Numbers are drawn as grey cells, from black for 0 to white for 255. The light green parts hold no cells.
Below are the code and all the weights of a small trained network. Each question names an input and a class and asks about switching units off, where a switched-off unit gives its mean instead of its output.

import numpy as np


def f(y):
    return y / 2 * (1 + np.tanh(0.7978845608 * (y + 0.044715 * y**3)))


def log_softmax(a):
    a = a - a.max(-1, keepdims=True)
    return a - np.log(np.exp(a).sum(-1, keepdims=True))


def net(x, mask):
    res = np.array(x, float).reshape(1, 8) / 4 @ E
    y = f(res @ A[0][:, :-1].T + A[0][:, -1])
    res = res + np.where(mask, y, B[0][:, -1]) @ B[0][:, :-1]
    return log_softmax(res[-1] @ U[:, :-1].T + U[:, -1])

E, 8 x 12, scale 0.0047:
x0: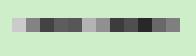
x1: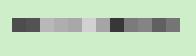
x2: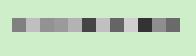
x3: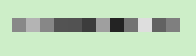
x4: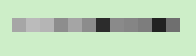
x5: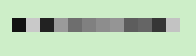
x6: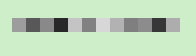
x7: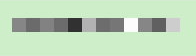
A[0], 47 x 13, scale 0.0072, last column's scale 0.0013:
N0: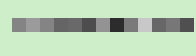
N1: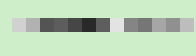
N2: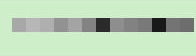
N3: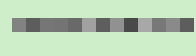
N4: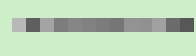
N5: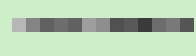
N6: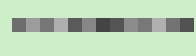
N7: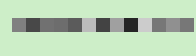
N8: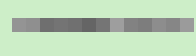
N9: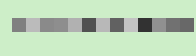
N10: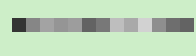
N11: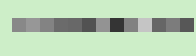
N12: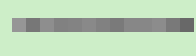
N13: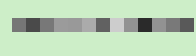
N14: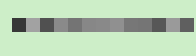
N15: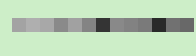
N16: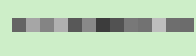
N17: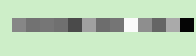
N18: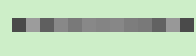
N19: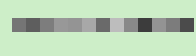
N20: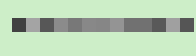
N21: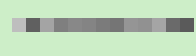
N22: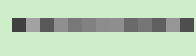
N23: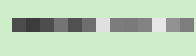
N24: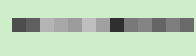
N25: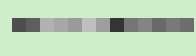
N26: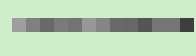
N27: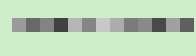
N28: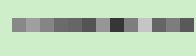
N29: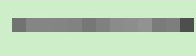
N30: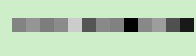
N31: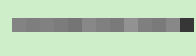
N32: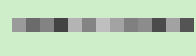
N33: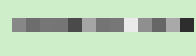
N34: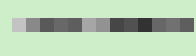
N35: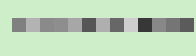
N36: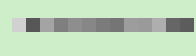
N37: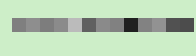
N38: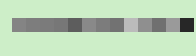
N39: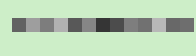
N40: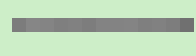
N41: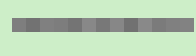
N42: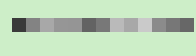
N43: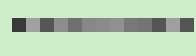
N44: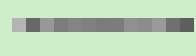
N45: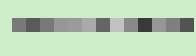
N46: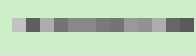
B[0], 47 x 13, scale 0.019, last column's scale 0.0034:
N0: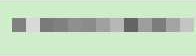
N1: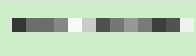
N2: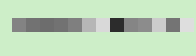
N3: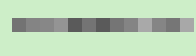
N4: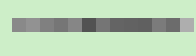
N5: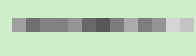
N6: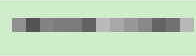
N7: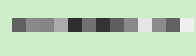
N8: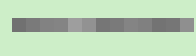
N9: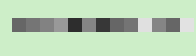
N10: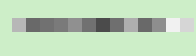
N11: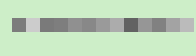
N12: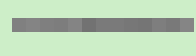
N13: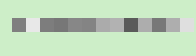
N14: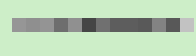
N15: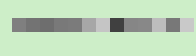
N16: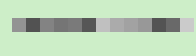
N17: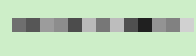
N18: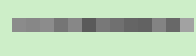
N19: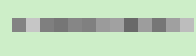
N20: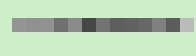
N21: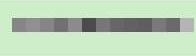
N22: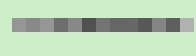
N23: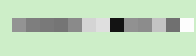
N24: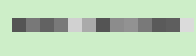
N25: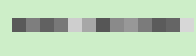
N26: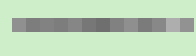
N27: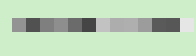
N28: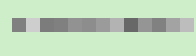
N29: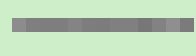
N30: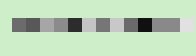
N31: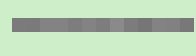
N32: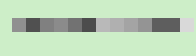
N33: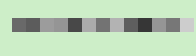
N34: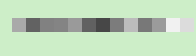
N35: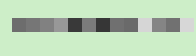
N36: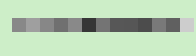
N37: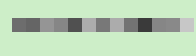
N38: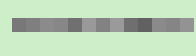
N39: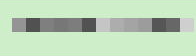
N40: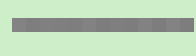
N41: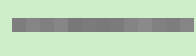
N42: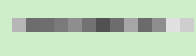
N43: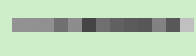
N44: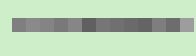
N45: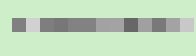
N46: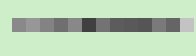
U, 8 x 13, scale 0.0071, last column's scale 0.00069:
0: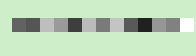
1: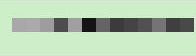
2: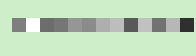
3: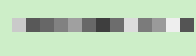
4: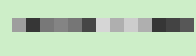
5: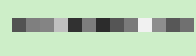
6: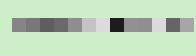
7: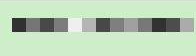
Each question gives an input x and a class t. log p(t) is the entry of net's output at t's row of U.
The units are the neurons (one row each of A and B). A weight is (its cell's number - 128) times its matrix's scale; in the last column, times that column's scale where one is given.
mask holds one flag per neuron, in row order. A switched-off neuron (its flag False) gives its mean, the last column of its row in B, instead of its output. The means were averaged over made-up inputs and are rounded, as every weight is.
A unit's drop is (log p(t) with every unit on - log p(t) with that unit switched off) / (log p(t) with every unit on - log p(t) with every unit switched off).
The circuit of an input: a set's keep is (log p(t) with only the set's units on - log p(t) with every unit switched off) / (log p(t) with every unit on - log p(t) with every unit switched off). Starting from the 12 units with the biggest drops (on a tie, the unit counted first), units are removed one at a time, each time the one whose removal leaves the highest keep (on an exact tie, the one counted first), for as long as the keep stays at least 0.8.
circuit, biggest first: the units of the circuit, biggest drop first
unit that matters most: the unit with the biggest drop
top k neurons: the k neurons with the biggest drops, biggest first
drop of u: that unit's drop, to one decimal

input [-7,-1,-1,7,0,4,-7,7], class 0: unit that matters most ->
N17
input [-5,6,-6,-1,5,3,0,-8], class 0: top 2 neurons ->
N30, N37
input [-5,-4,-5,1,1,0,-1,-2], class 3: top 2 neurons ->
N10, N42
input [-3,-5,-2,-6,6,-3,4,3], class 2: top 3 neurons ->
N13, N23, N45
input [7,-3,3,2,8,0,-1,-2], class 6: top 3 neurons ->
N2, N15, N10
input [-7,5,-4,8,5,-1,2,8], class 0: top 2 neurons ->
N17, N33
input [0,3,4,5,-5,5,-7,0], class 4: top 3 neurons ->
N39, N16, N6
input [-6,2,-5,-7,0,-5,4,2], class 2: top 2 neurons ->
N13, N45
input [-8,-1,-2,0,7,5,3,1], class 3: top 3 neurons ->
N10, N42, N23
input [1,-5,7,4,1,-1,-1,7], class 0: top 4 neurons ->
N17, N33, N7, N38
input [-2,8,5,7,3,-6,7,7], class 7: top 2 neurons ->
N24, N25
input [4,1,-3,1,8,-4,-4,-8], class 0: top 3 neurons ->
N30, N37, N23
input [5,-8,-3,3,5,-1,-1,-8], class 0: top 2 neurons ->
N30, N37
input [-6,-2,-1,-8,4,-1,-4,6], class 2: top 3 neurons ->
N13, N45, N19
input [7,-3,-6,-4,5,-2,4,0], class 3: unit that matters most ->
N34
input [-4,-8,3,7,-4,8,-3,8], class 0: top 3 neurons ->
N17, N33, N38
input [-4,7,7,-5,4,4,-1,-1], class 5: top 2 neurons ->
N9, N35
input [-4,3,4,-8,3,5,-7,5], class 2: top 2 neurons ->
N13, N45
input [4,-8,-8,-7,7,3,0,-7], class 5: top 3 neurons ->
N7, N3, N17
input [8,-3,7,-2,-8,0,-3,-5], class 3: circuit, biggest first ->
N34
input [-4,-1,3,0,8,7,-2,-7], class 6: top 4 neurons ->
N2, N15, N17, N33
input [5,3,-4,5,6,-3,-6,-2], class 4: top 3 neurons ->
N39, N16, N23
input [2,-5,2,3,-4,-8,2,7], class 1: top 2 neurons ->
N36, N46
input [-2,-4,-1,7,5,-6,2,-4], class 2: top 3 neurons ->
N0, N28, N11
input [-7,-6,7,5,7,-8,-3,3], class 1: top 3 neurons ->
N36, N46, N21
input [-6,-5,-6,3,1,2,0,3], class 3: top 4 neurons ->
N10, N42, N9, N35
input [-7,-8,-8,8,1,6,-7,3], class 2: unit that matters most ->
N0
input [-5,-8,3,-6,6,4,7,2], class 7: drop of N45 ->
-0.1
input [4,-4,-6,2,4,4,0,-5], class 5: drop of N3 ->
0.2
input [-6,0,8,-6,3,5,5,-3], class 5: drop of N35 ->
0.5
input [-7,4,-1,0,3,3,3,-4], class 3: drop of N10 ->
0.2
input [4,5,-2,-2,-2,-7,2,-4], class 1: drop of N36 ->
0.1
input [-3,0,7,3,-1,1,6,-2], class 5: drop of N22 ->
0.0
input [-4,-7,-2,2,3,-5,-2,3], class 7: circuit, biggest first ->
N1
